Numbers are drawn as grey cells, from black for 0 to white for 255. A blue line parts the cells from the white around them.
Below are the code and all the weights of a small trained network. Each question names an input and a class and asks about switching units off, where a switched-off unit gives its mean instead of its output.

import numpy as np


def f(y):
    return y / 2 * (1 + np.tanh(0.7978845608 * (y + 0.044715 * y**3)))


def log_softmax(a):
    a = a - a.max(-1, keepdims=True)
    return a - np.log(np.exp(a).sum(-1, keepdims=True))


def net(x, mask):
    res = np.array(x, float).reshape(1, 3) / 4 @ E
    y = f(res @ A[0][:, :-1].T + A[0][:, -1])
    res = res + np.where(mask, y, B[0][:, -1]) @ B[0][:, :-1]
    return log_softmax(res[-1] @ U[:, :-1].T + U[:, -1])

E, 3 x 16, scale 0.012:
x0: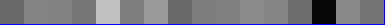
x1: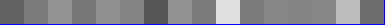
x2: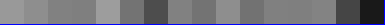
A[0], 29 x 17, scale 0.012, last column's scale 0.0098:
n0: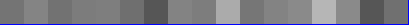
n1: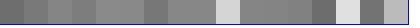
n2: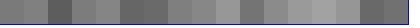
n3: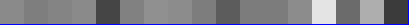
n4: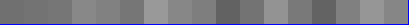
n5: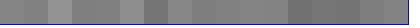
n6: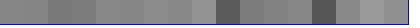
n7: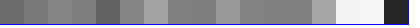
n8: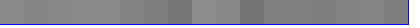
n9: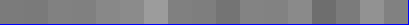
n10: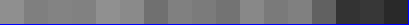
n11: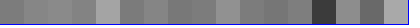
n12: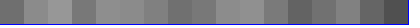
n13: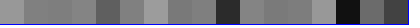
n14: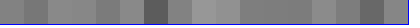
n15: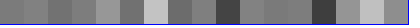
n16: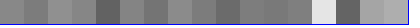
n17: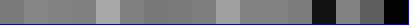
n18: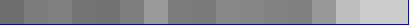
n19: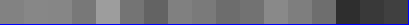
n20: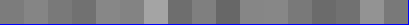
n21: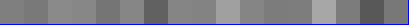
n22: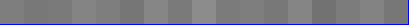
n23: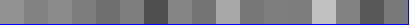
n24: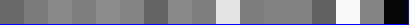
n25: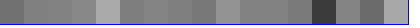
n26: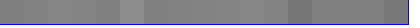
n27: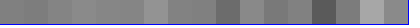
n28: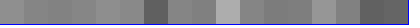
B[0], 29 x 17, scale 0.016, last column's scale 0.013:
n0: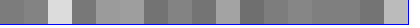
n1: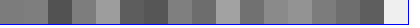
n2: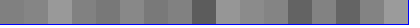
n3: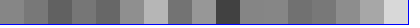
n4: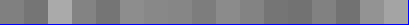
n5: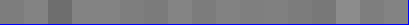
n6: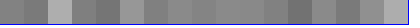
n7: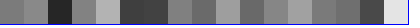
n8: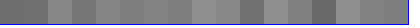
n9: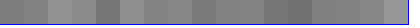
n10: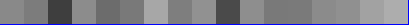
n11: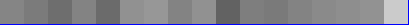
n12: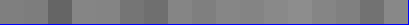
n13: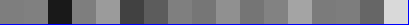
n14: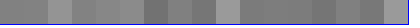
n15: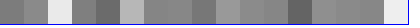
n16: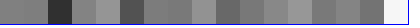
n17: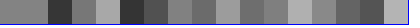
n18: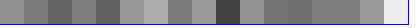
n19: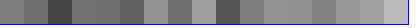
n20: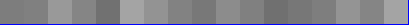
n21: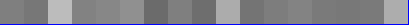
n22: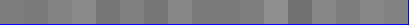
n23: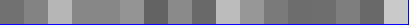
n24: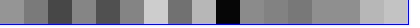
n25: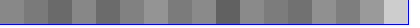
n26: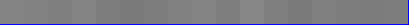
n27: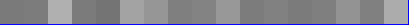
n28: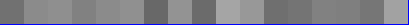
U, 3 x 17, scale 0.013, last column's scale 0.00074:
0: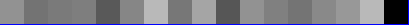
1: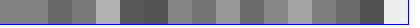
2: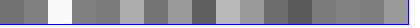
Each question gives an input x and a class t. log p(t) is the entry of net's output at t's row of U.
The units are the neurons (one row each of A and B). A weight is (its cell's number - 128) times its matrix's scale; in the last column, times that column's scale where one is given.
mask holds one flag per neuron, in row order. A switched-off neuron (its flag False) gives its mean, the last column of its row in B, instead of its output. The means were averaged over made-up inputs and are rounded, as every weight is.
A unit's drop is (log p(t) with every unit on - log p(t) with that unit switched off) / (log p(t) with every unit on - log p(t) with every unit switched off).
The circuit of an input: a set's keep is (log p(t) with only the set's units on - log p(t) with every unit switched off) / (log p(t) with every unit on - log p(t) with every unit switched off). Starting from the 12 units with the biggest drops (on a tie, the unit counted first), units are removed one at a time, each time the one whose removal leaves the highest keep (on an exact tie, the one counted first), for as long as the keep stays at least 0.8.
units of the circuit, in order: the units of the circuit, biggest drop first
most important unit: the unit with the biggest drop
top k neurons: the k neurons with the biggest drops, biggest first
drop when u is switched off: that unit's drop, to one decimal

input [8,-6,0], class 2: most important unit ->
n15
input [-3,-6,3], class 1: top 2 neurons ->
(n13; n18)
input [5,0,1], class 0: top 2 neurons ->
(n7; n13)
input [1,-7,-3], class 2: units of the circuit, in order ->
(n15; n24)
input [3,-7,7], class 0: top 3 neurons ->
(n10; n7; n19)
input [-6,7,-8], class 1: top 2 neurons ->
(n7; n1)
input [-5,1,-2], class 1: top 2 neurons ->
(n24; n7)
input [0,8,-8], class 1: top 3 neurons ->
(n7; n1; n3)
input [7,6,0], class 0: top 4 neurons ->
(n24; n7; n25; n11)
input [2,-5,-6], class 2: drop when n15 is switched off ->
0.2
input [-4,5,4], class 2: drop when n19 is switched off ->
0.0
